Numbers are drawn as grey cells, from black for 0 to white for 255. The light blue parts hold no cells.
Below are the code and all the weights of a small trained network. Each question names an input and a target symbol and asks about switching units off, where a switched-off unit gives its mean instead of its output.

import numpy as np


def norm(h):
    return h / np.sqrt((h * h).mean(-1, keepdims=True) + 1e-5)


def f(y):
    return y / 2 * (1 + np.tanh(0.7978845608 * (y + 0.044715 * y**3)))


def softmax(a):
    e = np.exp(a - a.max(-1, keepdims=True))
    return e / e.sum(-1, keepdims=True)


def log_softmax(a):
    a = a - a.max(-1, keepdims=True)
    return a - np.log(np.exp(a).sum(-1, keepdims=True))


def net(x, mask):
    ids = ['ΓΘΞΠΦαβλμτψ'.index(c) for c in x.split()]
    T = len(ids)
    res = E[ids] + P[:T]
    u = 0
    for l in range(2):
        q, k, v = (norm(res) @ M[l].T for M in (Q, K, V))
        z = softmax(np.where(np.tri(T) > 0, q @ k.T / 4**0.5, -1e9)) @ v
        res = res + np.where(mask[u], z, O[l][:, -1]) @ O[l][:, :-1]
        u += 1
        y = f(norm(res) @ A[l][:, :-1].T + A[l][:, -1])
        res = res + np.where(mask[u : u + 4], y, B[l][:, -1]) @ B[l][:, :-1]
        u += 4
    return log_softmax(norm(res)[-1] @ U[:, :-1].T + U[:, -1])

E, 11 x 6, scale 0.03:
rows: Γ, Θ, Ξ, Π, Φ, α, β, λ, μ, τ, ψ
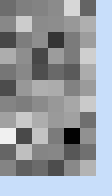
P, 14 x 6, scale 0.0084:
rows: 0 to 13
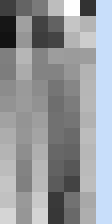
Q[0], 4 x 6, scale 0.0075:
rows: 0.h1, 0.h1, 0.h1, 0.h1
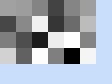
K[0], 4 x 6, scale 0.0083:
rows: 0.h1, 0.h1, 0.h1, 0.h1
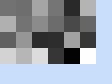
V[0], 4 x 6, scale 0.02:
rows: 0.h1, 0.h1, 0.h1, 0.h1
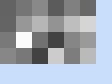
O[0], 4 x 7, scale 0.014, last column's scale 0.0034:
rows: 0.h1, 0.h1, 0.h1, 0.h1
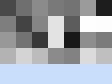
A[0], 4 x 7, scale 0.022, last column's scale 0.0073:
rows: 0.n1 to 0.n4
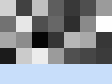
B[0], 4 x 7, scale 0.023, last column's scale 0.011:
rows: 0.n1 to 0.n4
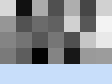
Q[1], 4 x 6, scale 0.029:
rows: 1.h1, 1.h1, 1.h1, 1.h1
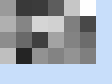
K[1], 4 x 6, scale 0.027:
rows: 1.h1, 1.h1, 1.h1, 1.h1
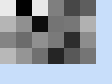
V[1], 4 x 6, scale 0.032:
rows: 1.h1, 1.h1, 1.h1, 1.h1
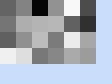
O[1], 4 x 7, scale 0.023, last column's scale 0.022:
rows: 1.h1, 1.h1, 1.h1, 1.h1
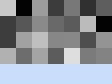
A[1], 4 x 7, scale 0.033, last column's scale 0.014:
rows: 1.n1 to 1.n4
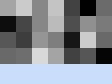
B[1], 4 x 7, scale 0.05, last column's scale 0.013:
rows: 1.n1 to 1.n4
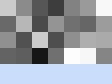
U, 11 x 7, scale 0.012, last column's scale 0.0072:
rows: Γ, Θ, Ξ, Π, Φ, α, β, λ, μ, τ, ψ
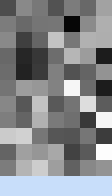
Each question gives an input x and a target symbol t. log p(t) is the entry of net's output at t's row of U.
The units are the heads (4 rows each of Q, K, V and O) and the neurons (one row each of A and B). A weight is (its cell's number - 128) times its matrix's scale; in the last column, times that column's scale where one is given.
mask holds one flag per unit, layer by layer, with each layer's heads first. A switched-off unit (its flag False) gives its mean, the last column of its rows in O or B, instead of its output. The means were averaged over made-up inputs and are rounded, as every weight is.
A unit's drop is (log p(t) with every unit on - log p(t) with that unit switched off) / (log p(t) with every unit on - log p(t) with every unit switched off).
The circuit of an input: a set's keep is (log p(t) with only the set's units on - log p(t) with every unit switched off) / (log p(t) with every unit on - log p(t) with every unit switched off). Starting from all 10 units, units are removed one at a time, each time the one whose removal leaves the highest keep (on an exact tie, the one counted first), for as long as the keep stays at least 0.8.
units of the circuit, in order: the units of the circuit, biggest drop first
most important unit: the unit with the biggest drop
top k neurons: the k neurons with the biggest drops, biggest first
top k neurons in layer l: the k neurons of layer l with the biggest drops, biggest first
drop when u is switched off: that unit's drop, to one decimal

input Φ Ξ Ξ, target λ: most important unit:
0.n2
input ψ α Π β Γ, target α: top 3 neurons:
(0.n1 0.n2 0.n3)
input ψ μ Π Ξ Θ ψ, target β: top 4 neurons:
(0.n3 0.n2 1.n3 1.n1)
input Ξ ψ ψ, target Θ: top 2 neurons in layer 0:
(0.n2 0.n1)
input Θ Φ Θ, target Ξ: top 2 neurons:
(0.n1 1.n1)
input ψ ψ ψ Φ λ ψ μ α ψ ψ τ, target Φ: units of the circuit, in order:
(0.n4 0.n2)
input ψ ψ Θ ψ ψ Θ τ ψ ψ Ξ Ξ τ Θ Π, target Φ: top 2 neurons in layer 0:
(0.n2 0.n1)
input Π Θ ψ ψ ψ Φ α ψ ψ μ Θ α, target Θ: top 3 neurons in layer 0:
(0.n4 0.n1 0.n2)
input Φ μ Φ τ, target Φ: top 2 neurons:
(0.n4 0.n2)
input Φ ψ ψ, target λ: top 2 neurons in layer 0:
(0.n2 0.n1)
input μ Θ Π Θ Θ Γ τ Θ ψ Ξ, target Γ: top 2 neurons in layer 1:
(1.n1 1.n3)
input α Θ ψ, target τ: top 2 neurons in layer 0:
(0.n1 0.n2)
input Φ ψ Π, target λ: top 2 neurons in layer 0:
(0.n2 0.n1)
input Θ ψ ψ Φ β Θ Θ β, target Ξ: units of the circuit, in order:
(0.h1)
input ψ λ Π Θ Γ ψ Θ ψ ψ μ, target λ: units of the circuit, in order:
(0.n1 1.n1)
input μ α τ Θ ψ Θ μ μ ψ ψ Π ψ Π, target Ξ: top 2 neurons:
(1.n1 0.n3)
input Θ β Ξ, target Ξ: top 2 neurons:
(0.n1 1.n1)
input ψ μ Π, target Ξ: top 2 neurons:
(1.n1 1.n3)
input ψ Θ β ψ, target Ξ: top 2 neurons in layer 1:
(1.n1 1.n2)
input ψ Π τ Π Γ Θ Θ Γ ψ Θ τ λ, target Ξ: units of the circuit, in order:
(0.h1)
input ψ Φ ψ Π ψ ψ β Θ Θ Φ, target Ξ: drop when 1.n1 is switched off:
0.3
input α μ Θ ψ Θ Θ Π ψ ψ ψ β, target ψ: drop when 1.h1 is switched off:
1.0
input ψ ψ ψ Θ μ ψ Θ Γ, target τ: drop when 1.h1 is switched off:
0.9
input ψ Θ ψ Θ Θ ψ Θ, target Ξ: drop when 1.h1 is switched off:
0.3
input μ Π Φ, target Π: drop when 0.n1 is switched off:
0.0
